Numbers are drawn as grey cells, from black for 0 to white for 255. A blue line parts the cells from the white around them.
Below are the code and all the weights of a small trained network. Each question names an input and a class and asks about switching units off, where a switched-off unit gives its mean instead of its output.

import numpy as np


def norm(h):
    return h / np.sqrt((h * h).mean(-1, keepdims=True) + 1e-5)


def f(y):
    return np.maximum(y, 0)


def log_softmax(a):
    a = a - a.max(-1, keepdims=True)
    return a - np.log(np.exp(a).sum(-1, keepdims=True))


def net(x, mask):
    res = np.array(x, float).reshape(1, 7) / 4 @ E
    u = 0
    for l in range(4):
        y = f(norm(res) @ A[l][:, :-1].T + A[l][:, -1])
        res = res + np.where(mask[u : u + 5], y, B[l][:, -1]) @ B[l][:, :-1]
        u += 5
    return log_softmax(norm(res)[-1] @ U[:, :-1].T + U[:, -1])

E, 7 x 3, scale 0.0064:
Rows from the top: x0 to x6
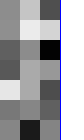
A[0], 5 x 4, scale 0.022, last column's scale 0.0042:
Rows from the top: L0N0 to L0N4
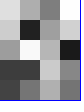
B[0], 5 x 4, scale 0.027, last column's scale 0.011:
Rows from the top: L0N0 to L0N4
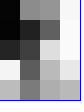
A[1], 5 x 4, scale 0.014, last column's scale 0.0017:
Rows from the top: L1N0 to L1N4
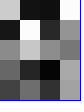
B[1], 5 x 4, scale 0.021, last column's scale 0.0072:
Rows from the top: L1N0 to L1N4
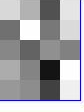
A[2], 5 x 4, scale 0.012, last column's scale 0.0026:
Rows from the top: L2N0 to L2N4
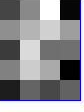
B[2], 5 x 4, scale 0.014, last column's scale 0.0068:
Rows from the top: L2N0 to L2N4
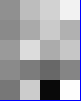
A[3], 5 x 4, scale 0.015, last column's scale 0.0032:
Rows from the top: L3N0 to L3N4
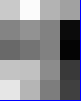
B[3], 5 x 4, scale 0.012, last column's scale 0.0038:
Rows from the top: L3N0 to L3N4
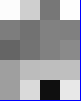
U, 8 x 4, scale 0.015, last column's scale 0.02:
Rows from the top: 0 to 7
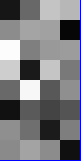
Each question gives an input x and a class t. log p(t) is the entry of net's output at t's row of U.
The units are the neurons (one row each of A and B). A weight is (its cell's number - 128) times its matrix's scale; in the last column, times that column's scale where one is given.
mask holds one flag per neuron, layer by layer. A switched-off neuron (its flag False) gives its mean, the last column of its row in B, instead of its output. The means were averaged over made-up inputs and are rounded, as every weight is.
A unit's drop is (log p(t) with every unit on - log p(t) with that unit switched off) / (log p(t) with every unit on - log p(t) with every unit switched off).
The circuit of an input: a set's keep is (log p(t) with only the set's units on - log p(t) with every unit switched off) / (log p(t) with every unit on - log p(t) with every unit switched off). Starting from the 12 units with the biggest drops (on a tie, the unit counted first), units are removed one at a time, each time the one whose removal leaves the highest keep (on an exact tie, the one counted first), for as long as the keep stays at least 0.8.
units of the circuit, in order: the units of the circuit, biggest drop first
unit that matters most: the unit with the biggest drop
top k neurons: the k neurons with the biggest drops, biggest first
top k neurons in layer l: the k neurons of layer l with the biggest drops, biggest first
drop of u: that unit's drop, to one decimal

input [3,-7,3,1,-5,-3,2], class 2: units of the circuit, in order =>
(L0N0; L0N1)
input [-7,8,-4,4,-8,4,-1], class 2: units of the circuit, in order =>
(L0N1; L0N0)
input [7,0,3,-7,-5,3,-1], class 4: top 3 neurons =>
(L0N2; L0N3; L0N4)
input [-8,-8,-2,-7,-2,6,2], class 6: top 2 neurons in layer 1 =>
(L1N3; L1N0)
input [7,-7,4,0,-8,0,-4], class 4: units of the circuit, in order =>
(L0N1)
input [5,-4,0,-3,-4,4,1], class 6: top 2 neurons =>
(L0N2; L0N0)
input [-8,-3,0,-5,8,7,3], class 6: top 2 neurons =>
(L0N2; L1N3)
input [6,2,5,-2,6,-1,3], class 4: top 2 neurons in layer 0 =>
(L0N2; L0N1)
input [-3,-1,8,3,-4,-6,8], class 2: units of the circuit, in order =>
(L0N2; L0N3)
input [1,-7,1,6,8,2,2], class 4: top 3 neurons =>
(L0N3; L0N2; L1N1)
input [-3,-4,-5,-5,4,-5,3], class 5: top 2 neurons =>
(L0N1; L0N2)
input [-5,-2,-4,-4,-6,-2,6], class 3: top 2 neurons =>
(L0N3; L0N1)
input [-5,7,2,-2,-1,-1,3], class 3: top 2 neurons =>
(L0N3; L0N0)
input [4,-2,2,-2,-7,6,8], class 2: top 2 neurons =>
(L0N2; L0N0)
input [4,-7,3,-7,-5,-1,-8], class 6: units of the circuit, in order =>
(L0N0)
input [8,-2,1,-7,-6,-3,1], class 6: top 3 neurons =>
(L0N2; L0N0; L0N3)
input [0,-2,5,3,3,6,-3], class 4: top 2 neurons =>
(L0N3; L0N1)
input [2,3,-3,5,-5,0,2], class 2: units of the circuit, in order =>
(L0N1; L0N0)
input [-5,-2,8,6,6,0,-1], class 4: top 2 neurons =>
(L0N3; L0N1)
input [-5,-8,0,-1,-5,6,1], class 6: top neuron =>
(L0N2)
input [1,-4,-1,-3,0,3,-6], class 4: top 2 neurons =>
(L0N3; L0N2)
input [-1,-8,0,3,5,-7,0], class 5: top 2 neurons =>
(L0N1; L0N3)
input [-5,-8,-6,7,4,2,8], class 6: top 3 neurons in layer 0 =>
(L0N1; L0N2; L0N0)
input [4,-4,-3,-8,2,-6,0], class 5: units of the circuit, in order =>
(L0N1; L0N2)
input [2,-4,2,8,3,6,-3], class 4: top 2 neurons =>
(L0N3; L0N1)
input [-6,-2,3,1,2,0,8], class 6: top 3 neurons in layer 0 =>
(L0N2; L0N1; L0N0)
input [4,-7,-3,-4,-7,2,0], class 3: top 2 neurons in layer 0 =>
(L0N3; L0N1)
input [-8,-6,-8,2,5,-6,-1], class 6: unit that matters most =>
L0N1
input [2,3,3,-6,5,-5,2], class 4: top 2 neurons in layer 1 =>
(L1N1; L1N4)
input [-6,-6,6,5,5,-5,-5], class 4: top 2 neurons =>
(L0N3; L0N2)
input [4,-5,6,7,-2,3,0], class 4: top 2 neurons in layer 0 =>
(L0N3; L0N1)
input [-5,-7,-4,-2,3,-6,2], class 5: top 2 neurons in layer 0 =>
(L0N1; L0N4)
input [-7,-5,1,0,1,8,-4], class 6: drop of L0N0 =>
0.2
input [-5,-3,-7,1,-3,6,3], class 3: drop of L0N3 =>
0.3
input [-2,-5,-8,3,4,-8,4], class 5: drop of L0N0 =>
-0.1
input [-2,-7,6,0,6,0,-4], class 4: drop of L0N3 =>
0.4
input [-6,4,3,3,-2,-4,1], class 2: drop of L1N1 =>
0.0
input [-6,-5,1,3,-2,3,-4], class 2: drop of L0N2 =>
0.1
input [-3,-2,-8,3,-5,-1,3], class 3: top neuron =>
(L0N1)
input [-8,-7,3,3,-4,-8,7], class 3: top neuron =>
(L0N3)
